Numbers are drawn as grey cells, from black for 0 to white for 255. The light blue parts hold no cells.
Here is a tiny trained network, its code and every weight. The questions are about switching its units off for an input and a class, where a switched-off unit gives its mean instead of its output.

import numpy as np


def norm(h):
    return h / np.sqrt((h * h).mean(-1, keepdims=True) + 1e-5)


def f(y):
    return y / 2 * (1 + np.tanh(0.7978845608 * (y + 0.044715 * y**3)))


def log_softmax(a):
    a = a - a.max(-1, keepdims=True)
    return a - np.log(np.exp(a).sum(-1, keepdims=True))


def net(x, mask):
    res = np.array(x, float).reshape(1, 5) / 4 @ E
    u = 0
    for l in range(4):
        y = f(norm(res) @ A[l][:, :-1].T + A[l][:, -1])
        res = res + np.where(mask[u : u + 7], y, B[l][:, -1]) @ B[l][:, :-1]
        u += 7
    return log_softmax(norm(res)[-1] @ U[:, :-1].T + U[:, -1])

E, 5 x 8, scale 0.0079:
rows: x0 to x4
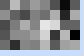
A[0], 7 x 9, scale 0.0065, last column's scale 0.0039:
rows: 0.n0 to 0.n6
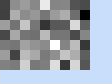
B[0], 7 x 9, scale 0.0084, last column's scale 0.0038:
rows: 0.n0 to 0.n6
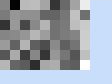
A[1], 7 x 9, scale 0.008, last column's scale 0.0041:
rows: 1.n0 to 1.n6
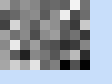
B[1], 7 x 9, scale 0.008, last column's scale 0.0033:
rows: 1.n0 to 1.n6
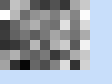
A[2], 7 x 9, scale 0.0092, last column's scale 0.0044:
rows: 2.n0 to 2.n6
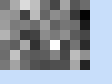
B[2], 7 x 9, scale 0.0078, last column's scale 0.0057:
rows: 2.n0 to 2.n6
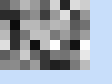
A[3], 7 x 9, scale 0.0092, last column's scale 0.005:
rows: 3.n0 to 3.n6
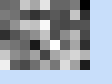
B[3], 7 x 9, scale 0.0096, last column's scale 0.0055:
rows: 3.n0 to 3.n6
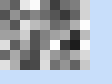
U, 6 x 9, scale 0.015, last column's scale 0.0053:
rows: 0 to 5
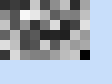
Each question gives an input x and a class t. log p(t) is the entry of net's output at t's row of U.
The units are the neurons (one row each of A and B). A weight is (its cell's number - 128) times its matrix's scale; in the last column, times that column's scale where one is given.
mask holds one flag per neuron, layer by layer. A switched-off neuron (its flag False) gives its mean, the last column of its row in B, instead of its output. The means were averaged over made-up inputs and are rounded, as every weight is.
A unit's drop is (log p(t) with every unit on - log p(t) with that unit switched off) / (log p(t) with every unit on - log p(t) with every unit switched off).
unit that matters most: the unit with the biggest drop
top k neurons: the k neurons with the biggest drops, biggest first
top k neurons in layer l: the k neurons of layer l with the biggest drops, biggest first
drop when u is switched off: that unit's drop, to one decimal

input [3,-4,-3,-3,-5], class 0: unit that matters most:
1.n4
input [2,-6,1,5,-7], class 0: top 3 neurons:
1.n6, 1.n4, 2.n1
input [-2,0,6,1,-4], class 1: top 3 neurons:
0.n0, 0.n3, 0.n5
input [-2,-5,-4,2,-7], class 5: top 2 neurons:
3.n5, 2.n0
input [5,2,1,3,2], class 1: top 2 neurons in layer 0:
0.n0, 0.n5
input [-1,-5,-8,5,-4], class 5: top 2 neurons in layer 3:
3.n5, 3.n4
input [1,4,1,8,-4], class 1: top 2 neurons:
0.n0, 0.n5
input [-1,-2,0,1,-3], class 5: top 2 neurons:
0.n5, 3.n5
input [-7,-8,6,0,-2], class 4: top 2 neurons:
1.n1, 0.n5
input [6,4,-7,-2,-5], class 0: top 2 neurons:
1.n4, 1.n6
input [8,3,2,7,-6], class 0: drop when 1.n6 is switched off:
0.1
